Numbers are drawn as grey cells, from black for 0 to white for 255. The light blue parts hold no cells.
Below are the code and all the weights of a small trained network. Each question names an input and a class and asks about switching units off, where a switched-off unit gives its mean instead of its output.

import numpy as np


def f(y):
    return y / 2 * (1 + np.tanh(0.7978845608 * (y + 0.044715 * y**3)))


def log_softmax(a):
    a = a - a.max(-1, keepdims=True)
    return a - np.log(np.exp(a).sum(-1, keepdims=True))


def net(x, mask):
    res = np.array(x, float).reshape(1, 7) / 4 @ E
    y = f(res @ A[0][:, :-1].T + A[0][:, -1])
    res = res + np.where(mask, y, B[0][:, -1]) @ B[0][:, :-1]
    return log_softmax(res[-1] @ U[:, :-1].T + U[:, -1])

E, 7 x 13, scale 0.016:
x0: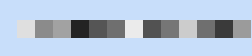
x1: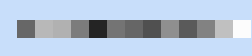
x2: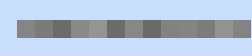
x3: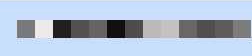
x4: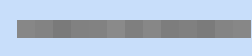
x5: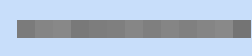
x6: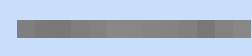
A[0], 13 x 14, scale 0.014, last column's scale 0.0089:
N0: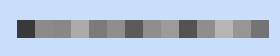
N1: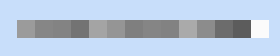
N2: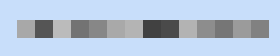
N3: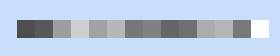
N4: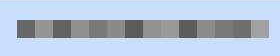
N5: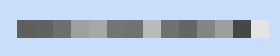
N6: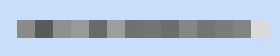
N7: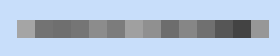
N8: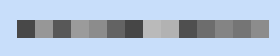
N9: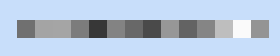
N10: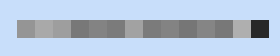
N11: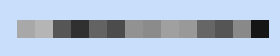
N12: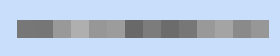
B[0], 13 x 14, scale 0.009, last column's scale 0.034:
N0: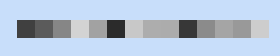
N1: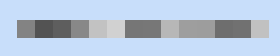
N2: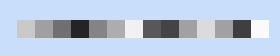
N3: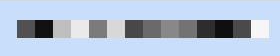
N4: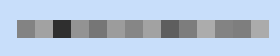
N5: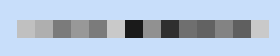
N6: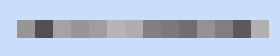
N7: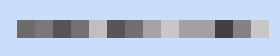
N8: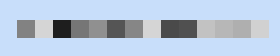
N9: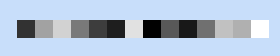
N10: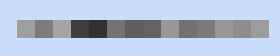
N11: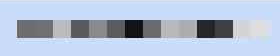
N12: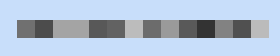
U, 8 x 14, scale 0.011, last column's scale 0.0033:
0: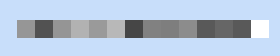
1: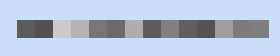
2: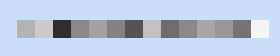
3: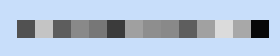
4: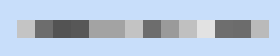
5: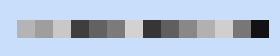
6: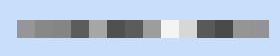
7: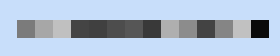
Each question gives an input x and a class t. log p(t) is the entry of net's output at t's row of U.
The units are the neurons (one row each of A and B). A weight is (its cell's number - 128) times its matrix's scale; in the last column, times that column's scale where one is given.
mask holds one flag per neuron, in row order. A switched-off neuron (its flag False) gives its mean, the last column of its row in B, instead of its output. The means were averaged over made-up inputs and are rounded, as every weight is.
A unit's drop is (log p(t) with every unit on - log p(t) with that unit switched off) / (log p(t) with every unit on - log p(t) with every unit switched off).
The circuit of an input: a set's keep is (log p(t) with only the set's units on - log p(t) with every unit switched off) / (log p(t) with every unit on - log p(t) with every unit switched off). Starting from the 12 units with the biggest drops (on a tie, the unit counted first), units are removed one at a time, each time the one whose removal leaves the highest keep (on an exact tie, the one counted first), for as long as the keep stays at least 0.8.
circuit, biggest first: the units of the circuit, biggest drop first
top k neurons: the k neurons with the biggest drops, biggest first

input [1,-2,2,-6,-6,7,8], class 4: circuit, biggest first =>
N2, N9
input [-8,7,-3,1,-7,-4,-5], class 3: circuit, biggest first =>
N8
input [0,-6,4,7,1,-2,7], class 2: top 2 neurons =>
N8, N3
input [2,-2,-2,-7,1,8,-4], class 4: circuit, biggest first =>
N2, N9
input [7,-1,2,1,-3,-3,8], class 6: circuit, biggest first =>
N11, N9
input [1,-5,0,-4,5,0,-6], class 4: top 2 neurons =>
N2, N11
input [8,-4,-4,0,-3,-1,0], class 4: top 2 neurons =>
N2, N3
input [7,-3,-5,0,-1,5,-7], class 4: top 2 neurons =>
N2, N3
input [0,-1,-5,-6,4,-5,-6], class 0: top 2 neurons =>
N3, N9
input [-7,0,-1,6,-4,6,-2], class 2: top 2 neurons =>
N9, N5
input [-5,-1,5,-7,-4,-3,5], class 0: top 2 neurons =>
N9, N3
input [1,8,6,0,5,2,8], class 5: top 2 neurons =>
N3, N11
